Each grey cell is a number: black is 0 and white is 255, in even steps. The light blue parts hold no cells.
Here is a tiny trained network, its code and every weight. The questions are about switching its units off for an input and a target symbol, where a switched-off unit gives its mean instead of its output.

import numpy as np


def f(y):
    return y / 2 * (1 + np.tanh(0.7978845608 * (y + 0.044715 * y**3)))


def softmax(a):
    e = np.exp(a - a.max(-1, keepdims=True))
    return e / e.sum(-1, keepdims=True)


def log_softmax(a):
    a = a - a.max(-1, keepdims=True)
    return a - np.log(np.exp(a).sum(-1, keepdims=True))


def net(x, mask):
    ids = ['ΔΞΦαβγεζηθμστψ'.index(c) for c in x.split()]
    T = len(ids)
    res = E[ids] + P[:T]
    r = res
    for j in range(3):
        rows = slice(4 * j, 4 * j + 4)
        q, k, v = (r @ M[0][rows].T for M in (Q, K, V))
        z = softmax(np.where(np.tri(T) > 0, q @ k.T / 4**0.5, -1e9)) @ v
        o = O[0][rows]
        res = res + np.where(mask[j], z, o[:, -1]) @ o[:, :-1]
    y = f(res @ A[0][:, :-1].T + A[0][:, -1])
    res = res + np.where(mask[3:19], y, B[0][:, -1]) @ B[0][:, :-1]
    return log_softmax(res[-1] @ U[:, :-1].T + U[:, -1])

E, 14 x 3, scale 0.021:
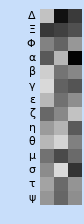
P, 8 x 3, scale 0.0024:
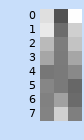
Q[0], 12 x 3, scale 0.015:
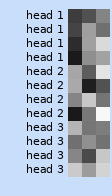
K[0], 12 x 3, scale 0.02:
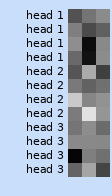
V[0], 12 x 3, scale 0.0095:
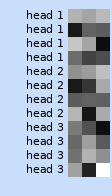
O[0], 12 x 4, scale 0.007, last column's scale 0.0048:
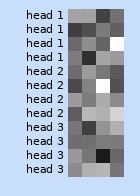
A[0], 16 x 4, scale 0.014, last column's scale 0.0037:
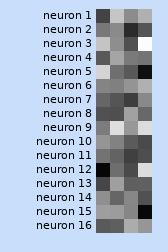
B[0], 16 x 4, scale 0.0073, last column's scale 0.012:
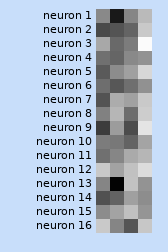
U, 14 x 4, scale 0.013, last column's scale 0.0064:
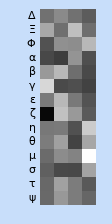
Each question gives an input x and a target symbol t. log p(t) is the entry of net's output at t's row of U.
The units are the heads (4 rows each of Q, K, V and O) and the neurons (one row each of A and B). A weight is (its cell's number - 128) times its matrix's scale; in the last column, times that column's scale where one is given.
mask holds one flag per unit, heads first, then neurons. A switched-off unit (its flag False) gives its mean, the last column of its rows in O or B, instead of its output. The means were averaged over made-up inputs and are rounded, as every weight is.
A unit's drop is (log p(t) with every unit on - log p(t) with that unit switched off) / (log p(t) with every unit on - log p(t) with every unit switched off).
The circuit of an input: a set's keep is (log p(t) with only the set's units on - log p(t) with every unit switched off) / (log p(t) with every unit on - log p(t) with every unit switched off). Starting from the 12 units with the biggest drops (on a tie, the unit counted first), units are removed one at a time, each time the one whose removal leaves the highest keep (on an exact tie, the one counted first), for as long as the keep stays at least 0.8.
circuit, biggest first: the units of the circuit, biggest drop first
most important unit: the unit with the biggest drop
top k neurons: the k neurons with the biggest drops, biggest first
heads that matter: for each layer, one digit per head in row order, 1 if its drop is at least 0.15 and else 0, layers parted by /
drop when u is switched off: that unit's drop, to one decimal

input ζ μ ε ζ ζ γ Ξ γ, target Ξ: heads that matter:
010
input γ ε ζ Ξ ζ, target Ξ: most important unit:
head 1
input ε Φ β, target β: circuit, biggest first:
[head 1; head 3]
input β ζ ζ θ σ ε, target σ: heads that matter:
011
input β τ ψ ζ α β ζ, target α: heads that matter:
011
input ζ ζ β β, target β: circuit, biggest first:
[head 3; head 1]
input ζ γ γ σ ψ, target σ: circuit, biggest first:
[head 2; neuron 2; head 3]
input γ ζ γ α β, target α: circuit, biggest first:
[head 3; neuron 7; head 1]
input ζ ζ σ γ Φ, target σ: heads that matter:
010
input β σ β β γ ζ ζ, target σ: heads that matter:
011
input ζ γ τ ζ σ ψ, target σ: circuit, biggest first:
[head 2; head 3]
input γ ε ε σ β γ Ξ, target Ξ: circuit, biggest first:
[neuron 12; head 1]
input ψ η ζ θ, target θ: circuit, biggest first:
[neuron 9; head 1; head 3]
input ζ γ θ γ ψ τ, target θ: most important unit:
head 1
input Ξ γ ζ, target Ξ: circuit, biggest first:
[head 1; neuron 16; neuron 9]
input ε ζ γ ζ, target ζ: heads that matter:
111
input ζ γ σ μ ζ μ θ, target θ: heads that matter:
100
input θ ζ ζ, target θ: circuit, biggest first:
[head 2; head 3]
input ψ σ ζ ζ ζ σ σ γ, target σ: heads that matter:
001
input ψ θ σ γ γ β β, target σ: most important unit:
head 3
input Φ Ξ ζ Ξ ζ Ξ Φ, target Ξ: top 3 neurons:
[neuron 9; neuron 16; neuron 2]
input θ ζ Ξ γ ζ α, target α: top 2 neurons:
[neuron 13; neuron 2]
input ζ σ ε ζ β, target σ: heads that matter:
001
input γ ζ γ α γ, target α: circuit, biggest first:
[head 3; head 1; neuron 7]
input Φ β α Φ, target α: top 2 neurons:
[neuron 7; neuron 11]
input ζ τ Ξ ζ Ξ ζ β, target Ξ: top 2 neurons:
[neuron 9; neuron 2]
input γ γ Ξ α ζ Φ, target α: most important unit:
head 2
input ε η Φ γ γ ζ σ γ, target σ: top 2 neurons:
[neuron 2; neuron 12]
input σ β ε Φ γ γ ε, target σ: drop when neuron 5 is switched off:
0.0
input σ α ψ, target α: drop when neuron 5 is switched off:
0.2
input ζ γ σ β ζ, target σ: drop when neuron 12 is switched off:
0.1
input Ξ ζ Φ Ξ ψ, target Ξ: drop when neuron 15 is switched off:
-0.1
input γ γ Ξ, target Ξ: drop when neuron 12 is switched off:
0.4
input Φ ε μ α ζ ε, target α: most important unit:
head 3
